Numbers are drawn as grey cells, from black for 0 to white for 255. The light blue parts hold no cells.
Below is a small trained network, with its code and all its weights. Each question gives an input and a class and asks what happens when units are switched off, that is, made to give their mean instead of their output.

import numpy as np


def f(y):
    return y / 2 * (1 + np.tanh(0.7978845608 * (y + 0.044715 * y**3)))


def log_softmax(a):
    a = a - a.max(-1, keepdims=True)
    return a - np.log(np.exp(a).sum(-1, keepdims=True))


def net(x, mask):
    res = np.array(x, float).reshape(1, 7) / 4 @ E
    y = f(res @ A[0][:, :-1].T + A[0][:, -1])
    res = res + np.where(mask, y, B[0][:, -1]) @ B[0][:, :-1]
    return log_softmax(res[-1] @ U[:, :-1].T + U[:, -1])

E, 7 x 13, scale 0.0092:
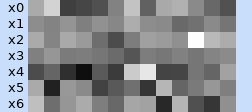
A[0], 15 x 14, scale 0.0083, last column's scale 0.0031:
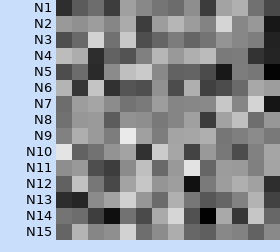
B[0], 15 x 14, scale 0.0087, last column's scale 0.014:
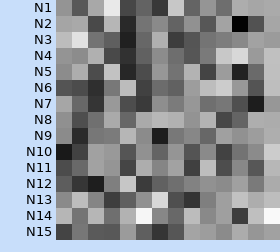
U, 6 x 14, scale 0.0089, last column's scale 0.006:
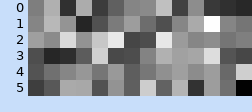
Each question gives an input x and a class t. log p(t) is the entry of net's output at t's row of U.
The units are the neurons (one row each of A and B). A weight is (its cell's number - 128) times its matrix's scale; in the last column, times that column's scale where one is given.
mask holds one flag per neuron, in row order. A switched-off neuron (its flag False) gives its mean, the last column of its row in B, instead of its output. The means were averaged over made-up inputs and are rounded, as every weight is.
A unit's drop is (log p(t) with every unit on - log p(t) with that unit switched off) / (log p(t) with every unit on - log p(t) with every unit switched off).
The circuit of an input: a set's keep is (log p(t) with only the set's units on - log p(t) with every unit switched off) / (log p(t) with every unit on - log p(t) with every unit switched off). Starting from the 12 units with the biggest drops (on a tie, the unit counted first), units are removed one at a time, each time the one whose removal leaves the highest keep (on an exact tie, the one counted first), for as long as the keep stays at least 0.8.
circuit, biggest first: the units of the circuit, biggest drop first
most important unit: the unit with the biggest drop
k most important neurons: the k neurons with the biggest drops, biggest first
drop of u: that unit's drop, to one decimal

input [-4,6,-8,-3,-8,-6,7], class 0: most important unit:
N5
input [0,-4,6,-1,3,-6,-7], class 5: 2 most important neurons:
N11, N1
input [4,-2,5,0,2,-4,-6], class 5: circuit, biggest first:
N11, N8
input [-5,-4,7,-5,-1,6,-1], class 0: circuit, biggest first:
N2, N7
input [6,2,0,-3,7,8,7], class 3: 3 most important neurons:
N6, N13, N11
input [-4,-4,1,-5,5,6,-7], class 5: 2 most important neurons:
N1, N8
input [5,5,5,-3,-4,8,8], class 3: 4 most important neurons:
N6, N14, N11, N5
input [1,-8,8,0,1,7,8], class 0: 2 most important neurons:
N2, N7
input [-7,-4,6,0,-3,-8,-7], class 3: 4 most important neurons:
N12, N9, N15, N7
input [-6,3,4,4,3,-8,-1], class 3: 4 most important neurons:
N12, N15, N4, N9
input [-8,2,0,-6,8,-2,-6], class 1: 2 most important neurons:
N13, N3
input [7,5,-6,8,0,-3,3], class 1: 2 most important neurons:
N4, N2
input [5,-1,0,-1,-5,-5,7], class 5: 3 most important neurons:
N14, N10, N13
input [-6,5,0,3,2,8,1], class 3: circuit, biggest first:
N6
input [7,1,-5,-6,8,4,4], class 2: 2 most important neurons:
N14, N13
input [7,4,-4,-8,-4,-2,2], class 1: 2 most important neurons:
N4, N14
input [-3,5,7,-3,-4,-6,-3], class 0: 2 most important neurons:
N2, N7
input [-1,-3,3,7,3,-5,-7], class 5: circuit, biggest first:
N11, N1
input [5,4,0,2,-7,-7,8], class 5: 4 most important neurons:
N14, N10, N6, N13
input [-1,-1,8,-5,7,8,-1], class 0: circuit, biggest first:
N2
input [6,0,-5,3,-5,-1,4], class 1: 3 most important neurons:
N4, N14, N2
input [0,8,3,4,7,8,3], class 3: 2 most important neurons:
N6, N10
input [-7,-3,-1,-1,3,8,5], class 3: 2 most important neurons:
N6, N4
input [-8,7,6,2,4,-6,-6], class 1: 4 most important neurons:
N13, N3, N5, N10
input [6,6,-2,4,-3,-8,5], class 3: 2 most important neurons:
N12, N9
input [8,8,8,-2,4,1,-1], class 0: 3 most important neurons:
N2, N7, N13
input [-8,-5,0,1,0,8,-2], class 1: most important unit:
N13
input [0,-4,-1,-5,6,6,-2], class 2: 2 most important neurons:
N14, N12
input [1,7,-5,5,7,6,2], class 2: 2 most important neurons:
N14, N12
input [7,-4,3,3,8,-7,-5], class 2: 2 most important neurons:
N14, N13
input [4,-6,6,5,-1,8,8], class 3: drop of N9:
-0.1
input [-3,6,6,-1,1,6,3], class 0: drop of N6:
-0.1
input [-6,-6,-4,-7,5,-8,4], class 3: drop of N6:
-0.1
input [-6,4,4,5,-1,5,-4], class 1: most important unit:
N3
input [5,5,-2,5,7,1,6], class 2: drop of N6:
0.0
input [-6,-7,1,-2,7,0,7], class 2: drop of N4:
0.1
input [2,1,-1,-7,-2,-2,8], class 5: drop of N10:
0.3
